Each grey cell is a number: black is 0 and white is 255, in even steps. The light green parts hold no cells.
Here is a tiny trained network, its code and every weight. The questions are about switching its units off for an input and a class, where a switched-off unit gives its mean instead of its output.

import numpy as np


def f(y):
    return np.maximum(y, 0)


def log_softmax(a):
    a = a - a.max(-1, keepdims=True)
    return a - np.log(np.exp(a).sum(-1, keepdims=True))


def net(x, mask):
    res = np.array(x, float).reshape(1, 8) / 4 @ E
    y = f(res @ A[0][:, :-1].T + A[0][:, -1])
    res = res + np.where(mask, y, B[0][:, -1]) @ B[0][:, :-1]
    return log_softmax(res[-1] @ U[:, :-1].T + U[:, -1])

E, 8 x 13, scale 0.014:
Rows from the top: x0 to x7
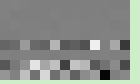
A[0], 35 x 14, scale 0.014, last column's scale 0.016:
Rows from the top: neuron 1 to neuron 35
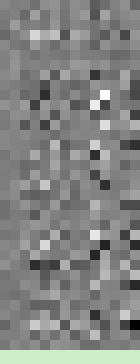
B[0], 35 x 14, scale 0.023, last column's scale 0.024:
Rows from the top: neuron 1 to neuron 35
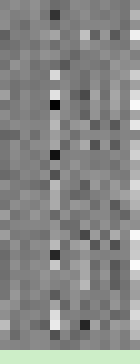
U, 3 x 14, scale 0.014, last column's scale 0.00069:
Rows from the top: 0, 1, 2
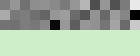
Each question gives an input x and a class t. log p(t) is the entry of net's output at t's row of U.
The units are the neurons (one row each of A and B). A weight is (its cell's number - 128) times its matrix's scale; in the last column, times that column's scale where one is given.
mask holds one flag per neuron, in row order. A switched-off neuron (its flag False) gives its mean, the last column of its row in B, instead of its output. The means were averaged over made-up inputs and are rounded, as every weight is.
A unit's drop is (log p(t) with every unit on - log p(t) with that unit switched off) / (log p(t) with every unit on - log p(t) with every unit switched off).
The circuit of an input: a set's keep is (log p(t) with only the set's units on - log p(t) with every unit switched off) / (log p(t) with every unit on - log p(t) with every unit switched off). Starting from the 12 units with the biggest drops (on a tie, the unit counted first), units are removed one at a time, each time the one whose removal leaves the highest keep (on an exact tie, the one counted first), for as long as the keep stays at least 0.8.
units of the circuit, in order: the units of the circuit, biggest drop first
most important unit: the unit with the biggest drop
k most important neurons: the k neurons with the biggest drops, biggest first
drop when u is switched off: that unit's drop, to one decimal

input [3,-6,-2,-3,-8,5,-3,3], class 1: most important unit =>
neuron 4
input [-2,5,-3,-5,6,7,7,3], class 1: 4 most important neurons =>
(neuron 33; neuron 24; neuron 27; neuron 13)
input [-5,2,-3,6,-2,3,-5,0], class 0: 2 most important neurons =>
(neuron 24; neuron 27)
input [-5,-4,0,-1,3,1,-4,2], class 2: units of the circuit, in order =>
(neuron 11; neuron 33)
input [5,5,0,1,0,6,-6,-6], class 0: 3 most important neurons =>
(neuron 27; neuron 13; neuron 33)
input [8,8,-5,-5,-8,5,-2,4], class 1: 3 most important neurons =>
(neuron 4; neuron 8; neuron 12)
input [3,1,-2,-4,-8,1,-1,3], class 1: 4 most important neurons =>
(neuron 4; neuron 8; neuron 12; neuron 13)
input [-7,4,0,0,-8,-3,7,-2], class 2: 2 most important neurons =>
(neuron 16; neuron 26)
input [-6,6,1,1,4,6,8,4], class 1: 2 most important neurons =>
(neuron 33; neuron 24)
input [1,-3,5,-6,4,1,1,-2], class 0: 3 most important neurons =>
(neuron 33; neuron 19; neuron 15)
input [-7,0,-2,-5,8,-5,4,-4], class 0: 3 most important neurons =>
(neuron 15; neuron 4; neuron 29)
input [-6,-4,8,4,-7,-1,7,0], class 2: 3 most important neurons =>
(neuron 16; neuron 26; neuron 27)
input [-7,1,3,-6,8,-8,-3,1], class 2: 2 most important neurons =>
(neuron 11; neuron 33)
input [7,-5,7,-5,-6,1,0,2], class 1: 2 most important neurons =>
(neuron 4; neuron 27)
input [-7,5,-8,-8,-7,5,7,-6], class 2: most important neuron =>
(neuron 16)
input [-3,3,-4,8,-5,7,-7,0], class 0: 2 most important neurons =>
(neuron 27; neuron 24)
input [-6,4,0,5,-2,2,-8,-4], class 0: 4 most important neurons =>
(neuron 27; neuron 24; neuron 33; neuron 13)
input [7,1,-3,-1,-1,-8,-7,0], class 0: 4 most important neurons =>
(neuron 27; neuron 24; neuron 33; neuron 10)
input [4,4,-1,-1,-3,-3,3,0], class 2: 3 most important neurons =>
(neuron 27; neuron 13; neuron 25)
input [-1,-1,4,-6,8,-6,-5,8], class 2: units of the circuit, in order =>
(neuron 11)
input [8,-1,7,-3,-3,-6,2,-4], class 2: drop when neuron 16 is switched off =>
0.1
